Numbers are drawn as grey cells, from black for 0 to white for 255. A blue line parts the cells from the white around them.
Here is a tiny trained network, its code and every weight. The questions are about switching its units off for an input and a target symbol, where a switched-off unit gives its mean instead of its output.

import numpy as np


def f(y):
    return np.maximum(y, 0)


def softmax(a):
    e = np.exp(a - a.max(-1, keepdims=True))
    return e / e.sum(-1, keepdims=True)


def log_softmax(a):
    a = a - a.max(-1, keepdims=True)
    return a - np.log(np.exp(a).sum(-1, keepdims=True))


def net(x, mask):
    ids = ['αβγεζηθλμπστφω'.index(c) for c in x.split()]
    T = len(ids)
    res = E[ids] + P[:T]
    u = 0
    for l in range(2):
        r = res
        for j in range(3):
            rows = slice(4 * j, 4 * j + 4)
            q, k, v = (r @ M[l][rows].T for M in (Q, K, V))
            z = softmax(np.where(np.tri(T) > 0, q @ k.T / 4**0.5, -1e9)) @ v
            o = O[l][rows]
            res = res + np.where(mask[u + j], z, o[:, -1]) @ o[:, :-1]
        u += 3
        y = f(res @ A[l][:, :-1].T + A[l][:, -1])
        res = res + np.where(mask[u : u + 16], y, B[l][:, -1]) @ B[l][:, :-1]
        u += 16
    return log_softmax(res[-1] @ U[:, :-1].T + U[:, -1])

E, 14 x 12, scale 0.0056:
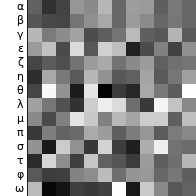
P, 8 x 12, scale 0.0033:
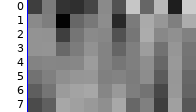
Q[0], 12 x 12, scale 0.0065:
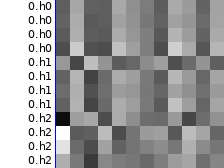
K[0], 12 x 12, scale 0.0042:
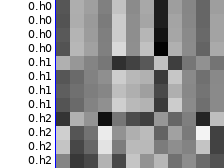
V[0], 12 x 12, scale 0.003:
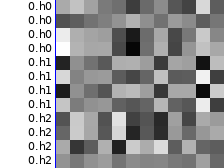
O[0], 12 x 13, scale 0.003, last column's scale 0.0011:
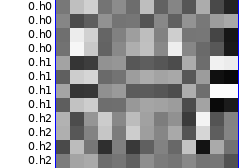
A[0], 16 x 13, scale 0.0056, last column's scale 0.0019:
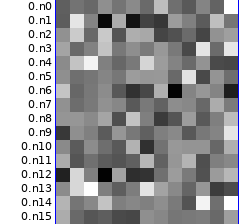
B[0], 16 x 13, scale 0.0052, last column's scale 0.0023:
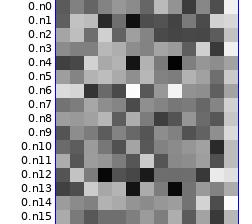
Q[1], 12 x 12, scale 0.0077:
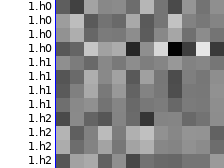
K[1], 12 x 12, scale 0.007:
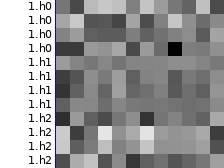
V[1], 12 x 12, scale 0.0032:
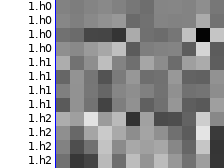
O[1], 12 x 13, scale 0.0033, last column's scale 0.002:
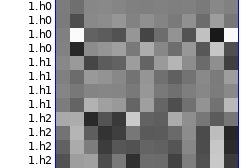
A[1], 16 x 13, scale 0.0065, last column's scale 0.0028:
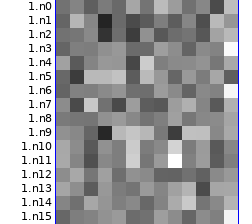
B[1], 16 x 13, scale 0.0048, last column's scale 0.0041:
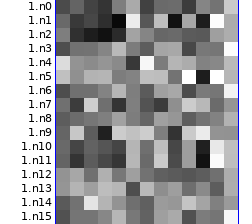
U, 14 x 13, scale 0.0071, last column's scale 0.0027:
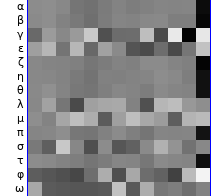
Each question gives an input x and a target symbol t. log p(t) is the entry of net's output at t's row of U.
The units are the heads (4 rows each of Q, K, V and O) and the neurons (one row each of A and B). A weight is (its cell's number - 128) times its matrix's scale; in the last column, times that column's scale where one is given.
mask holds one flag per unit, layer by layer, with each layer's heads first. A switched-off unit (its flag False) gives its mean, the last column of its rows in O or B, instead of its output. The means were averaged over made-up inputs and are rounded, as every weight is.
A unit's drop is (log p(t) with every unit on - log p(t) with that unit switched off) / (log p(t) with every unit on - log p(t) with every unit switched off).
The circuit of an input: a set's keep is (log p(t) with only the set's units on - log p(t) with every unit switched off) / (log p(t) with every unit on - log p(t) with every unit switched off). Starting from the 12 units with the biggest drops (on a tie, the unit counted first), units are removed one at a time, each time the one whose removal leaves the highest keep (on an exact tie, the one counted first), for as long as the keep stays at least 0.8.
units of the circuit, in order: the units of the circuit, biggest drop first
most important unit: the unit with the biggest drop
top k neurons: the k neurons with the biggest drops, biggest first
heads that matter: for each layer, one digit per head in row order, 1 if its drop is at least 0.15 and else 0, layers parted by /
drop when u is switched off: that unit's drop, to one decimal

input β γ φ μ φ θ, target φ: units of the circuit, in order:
(1.n1 0.n12)
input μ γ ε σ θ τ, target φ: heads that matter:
001 / 001
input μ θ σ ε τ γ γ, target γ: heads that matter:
110 / 001
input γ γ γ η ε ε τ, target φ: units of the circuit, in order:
(1.n1 0.n12)
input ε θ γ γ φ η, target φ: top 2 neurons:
(1.n11 1.n10)
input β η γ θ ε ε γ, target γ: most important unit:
0.h1
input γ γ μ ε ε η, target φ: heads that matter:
000 / 000
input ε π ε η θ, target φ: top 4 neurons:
(1.n1 0.n12 1.n2 0.n1)
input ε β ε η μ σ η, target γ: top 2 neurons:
(0.n1 0.n12)
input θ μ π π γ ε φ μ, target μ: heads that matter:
000 / 100
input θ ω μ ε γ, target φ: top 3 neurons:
(1.n11 1.n10 0.n6)
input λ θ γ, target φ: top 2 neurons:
(1.n11 1.n10)
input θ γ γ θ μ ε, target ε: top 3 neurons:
(0.n2 1.n12 0.n8)
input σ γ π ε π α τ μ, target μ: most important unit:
1.n5
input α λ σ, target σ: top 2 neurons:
(1.n7 0.n10)
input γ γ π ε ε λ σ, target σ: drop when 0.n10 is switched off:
0.1
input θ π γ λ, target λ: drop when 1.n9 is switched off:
0.7
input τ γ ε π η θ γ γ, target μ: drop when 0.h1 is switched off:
1.3
